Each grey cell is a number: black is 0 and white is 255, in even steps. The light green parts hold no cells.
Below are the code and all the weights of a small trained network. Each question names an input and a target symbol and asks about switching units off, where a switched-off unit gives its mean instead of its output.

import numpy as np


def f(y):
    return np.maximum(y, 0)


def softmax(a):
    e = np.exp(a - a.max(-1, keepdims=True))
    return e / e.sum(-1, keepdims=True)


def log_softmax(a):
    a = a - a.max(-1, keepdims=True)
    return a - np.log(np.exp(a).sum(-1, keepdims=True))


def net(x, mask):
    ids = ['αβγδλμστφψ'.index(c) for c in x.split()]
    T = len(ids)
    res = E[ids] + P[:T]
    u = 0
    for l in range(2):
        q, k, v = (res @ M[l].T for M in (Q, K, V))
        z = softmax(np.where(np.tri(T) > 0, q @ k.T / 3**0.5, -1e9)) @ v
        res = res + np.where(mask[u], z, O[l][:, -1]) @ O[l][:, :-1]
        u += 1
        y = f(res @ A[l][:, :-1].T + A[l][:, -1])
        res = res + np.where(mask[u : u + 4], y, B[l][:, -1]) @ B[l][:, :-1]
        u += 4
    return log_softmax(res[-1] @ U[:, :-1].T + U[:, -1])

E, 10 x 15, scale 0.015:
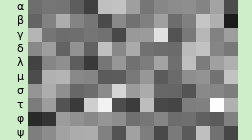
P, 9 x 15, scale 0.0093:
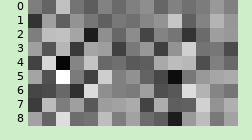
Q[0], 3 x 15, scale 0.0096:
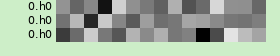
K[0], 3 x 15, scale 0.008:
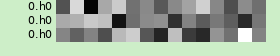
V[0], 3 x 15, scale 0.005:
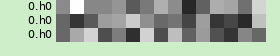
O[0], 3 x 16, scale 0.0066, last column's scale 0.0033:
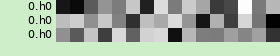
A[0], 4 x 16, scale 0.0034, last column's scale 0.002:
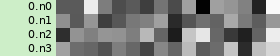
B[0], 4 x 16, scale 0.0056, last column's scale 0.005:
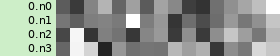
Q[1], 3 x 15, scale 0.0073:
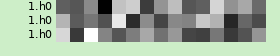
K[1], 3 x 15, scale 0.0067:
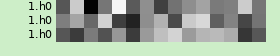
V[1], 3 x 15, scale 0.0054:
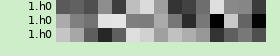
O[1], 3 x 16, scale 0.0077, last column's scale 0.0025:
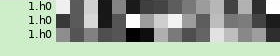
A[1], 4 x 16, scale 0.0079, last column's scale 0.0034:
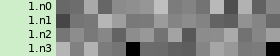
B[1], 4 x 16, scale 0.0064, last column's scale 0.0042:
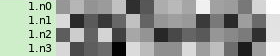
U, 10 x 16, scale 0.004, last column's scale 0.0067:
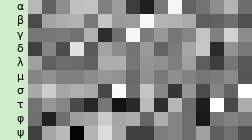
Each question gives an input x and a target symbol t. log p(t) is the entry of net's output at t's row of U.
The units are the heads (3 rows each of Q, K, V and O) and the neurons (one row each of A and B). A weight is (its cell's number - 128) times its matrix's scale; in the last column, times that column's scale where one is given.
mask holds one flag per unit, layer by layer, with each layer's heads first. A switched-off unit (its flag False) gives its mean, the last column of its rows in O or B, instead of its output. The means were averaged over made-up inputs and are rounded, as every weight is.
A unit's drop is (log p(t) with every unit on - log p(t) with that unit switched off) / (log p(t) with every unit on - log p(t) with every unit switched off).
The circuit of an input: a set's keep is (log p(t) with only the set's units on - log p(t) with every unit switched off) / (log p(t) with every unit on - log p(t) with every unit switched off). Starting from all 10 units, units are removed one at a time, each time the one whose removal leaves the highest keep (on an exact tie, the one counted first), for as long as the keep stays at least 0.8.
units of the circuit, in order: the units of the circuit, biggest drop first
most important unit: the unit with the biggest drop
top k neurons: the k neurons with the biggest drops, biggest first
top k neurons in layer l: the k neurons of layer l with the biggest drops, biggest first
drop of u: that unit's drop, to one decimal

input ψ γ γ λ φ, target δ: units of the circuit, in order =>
[1.h0, 0.n2]
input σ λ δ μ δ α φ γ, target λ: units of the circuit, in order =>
[1.n3, 1.h0, 0.n1]
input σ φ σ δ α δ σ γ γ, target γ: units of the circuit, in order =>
[0.h0, 1.h0, 1.n0]
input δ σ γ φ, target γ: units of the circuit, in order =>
[0.h0, 1.h0, 1.n0]
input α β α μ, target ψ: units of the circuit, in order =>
[0.h0, 1.h0]
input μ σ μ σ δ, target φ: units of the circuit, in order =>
[0.h0, 1.h0, 1.n1]
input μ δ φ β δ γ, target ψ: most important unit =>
0.h0
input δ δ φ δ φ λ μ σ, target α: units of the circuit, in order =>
[1.h0, 0.n0]
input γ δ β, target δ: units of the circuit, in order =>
[1.h0, 0.h0, 0.n3]
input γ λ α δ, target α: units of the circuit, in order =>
[1.h0, 0.h0]
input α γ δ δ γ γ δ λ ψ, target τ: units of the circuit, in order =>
[0.h0, 1.h0]
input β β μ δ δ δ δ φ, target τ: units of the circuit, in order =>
[0.h0, 1.h0]
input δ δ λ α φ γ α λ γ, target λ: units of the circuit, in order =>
[1.n3, 1.h0]
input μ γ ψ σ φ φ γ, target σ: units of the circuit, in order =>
[0.h0]
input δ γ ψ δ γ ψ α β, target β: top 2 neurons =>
[1.n0, 0.n0]
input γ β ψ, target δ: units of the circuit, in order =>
[1.h0, 0.n3]
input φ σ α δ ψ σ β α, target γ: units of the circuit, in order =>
[1.h0, 0.h0, 1.n0]
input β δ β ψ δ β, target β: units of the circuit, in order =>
[1.h0, 1.n0]
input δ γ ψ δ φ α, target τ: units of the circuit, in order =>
[1.h0, 0.h0]
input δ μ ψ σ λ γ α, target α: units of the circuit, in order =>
[1.h0]
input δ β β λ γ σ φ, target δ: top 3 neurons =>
[0.n3, 1.n2, 0.n0]
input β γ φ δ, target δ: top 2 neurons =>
[0.n3, 0.n2]
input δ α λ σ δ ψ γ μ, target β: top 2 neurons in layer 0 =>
[0.n0, 0.n1]
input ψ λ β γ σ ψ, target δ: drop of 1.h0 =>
0.6
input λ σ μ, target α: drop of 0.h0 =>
0.1
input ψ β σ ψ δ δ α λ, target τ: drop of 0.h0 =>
0.5
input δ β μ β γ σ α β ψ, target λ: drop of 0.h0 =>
0.2
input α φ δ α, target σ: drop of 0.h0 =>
0.9
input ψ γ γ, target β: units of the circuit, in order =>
[1.h0]
